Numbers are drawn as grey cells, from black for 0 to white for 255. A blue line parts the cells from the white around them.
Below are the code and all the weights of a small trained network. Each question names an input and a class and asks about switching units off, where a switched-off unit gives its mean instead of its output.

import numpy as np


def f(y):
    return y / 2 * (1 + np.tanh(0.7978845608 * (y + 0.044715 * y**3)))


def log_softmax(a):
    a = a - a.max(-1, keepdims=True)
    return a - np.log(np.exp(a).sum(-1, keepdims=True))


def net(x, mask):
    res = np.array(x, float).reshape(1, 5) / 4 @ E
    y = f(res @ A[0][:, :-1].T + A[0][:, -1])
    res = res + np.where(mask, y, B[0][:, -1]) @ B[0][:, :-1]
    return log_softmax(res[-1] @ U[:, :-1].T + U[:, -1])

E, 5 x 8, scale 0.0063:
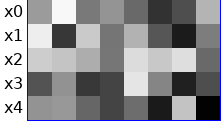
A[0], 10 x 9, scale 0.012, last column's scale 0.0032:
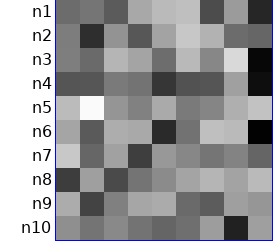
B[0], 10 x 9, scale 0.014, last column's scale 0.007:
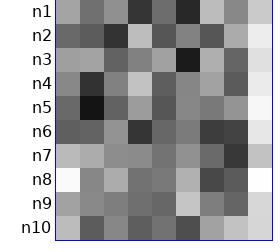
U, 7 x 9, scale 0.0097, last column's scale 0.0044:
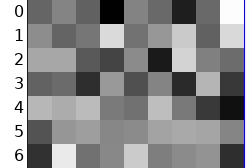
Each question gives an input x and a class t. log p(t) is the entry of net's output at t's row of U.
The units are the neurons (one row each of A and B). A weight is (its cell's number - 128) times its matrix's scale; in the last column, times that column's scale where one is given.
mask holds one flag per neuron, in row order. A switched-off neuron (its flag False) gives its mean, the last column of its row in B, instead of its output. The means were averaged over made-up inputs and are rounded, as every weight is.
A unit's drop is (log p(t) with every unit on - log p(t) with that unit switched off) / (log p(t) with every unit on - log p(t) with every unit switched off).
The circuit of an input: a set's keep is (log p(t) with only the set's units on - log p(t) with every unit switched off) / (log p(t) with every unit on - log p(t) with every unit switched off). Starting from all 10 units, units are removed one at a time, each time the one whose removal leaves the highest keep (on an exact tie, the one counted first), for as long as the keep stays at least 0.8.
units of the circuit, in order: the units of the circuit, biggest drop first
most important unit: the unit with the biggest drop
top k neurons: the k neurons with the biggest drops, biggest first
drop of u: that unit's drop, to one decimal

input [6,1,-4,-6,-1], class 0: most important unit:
n6
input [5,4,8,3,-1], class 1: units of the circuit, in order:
n5, n2
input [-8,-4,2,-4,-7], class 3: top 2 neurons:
n2, n10
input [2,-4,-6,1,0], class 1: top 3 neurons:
n4, n6, n2
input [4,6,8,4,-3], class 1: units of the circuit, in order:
n5, n7
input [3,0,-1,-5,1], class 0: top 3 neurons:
n6, n2, n4
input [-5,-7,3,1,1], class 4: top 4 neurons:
n8, n5, n4, n3
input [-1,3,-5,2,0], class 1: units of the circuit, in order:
n6, n4
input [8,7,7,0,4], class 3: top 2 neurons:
n5, n4
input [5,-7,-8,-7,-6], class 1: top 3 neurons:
n4, n3, n1
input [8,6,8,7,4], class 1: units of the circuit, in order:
n5, n7
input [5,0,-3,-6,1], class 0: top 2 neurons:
n6, n2
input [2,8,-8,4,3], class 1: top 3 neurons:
n4, n8, n6
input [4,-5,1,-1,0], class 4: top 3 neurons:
n8, n2, n4
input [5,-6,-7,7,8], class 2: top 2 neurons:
n6, n10
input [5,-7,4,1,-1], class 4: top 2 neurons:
n8, n2
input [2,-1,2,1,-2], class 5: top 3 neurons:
n2, n6, n4
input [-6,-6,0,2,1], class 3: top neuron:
n2
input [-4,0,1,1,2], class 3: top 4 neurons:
n2, n3, n1, n4
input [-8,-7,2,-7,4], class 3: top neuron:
n2
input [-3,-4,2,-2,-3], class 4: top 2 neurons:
n8, n5
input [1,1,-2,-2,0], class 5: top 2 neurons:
n8, n2
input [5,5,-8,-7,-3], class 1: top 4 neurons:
n4, n8, n3, n1
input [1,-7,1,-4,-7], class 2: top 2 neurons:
n3, n9
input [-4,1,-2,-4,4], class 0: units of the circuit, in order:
n6, n4
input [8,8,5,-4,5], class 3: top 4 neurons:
n5, n8, n4, n3
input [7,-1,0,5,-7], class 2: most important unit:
n1
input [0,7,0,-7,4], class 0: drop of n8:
0.4
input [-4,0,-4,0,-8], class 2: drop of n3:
0.2
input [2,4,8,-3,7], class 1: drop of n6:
0.2
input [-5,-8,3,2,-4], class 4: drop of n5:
0.2
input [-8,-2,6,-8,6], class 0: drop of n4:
0.2
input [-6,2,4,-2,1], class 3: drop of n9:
0.0
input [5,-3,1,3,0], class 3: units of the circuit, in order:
n5
